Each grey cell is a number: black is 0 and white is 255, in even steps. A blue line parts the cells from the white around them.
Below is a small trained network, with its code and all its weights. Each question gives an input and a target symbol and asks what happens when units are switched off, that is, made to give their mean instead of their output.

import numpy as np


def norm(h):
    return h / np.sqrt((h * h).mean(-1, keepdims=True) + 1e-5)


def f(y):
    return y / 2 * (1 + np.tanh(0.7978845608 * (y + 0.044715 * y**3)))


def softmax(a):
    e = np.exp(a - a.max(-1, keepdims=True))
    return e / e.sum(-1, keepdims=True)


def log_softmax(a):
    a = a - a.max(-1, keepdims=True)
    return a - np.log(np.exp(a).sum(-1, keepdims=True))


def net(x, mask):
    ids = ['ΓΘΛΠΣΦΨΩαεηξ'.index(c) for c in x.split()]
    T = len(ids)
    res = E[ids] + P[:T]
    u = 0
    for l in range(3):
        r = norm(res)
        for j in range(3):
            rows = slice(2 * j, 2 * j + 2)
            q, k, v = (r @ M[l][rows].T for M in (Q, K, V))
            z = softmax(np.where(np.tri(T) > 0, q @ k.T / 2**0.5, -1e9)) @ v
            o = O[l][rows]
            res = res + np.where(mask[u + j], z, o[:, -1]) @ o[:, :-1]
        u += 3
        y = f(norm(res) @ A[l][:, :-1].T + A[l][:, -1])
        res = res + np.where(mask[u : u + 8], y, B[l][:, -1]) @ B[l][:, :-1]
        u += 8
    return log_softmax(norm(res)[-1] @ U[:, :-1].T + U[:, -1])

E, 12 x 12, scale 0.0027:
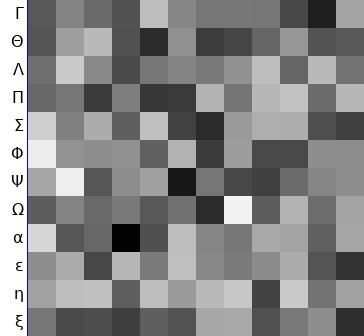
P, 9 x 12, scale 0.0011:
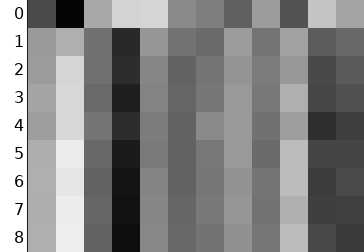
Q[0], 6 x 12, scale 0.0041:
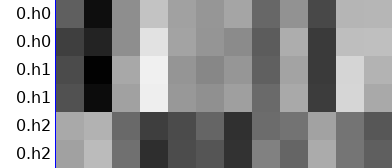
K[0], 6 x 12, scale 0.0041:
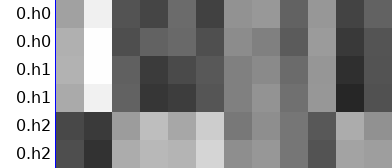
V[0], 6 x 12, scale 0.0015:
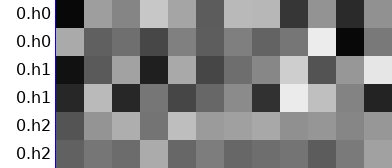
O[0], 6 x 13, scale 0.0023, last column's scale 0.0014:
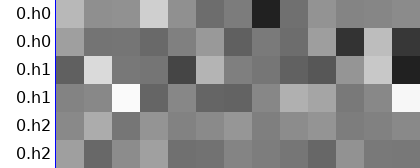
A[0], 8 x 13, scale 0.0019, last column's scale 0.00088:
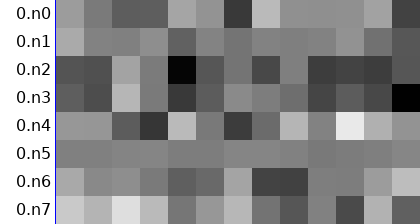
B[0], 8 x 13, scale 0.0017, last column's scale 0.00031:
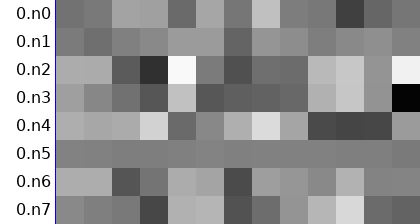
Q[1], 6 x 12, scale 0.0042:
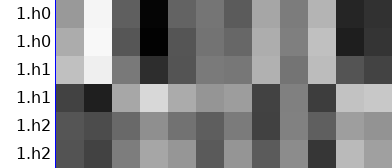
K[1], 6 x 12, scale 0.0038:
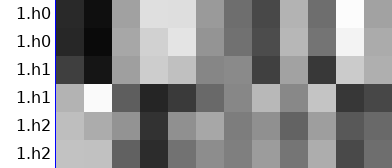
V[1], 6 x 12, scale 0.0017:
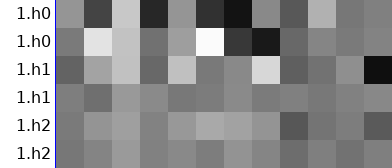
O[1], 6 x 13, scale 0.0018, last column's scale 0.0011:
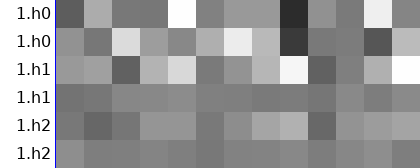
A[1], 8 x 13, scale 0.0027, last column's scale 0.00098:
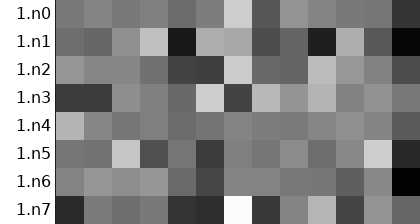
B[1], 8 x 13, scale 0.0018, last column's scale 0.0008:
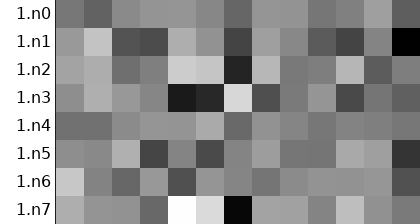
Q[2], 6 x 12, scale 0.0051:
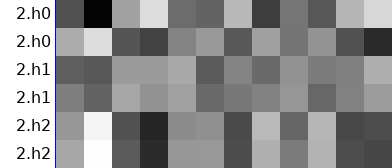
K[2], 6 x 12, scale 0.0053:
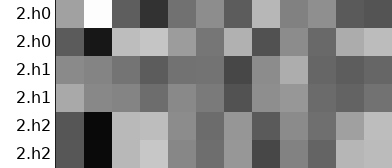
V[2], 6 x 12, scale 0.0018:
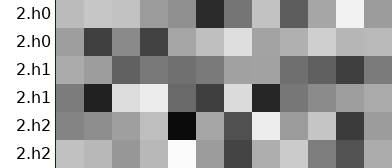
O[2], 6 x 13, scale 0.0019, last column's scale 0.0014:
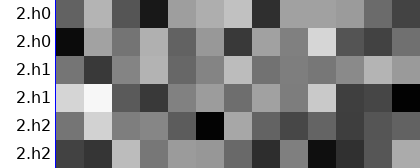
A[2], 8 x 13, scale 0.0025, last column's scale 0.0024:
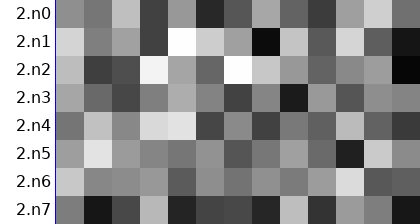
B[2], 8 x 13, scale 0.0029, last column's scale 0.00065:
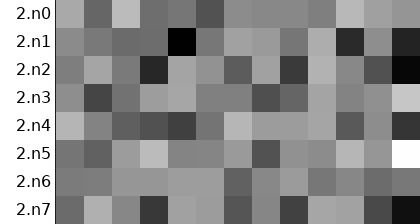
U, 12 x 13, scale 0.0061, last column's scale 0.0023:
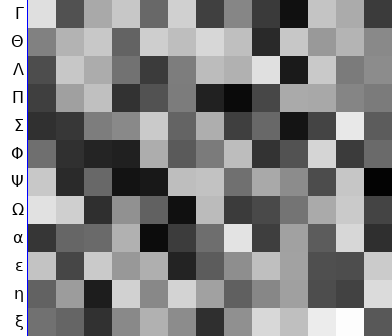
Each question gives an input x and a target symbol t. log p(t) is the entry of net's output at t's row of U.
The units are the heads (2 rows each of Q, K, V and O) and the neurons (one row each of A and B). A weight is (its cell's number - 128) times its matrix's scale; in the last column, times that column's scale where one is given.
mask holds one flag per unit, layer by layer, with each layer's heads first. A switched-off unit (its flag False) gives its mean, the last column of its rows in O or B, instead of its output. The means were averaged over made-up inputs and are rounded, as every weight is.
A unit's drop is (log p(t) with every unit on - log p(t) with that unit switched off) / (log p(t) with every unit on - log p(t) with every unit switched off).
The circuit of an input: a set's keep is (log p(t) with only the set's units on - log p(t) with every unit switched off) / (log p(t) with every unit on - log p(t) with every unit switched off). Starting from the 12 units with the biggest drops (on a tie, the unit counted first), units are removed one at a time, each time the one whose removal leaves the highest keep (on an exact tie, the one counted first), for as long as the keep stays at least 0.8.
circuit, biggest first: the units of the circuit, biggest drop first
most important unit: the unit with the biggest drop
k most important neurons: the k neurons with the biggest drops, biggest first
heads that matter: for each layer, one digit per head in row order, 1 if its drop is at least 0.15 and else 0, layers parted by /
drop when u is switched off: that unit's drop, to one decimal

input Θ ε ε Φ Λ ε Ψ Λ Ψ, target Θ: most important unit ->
1.h0
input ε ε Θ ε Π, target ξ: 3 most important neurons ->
(1.n7; 1.n2; 0.n4)
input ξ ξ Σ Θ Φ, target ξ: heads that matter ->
000 / 100 / 001
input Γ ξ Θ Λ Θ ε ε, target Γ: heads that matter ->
010 / 000 / 100
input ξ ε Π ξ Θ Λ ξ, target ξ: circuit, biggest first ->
(2.h2; 1.h0)
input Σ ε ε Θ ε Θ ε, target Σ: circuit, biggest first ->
(2.h2; 1.h0; 2.h1)
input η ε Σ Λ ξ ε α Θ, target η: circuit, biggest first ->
(0.h1; 2.h0)
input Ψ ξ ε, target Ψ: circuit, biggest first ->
(2.h0; 2.n1)
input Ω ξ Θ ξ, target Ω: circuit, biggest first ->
(2.h2; 0.h0; 0.h1)
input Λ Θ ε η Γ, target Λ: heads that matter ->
110 / 100 / 000
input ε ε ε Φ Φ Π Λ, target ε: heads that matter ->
010 / 000 / 000
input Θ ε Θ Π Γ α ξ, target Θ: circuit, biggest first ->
(1.h0; 0.n2)
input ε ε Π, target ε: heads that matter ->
010 / 000 / 001
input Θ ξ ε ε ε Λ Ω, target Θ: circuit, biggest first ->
(1.h0)
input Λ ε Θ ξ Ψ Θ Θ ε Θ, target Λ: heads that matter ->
110 / 000 / 000
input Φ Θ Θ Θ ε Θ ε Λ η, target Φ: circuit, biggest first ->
(0.h1; 0.h0; 1.h0; 2.h1)
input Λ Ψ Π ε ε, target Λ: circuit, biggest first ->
(0.h1; 0.h0)
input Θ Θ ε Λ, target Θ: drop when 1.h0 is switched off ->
1.0
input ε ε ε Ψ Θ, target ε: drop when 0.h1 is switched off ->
0.6
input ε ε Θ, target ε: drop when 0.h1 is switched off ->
0.5
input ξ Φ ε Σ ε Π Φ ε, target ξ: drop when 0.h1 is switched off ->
0.0
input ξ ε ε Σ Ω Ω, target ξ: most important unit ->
2.h2
